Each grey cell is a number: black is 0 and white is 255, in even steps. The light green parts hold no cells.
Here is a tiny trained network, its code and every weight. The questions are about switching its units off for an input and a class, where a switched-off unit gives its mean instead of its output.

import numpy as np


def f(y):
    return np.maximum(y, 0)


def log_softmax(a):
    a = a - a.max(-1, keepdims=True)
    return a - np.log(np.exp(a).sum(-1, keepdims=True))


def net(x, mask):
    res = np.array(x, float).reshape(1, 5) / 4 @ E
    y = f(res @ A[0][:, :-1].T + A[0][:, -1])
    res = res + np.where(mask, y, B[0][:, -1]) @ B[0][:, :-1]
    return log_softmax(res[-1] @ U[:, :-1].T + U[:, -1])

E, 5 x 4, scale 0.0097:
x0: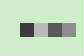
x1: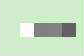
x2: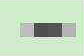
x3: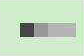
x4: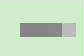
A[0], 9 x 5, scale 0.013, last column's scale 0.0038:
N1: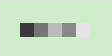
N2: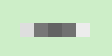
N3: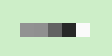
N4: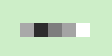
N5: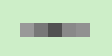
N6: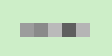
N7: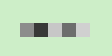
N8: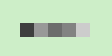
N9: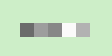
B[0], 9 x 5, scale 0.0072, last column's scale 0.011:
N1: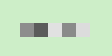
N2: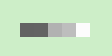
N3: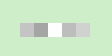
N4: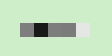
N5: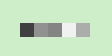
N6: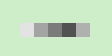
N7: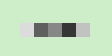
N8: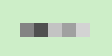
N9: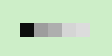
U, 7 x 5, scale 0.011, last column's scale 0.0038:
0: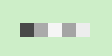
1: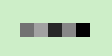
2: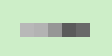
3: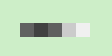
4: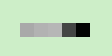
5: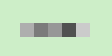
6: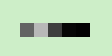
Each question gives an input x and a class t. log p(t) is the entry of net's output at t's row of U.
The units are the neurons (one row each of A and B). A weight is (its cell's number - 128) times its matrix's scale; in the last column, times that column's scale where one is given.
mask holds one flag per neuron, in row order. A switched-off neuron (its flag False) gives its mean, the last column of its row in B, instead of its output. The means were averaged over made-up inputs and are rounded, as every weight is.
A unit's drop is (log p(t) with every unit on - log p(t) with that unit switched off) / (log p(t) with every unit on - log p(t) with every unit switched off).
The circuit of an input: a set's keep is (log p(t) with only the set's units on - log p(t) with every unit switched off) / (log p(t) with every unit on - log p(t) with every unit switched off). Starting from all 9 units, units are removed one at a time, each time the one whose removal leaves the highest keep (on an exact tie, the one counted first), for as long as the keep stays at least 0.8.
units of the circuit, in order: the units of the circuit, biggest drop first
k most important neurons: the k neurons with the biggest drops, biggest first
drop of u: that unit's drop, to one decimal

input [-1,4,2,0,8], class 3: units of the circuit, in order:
N3; N4
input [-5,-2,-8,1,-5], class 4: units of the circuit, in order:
N9; N2; N6
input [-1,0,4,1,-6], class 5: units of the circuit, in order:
N9
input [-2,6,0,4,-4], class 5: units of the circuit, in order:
N9; N7
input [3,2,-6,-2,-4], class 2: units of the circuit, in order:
N9; N2
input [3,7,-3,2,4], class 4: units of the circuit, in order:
N9; N5; N8
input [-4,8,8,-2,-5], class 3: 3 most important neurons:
N2; N5; N4
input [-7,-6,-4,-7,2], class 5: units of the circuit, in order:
N9; N7
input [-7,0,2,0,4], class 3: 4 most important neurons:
N4; N3; N2; N1
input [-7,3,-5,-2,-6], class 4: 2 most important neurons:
N3; N6
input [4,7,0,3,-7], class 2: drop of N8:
0.2
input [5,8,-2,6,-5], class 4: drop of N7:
-0.1
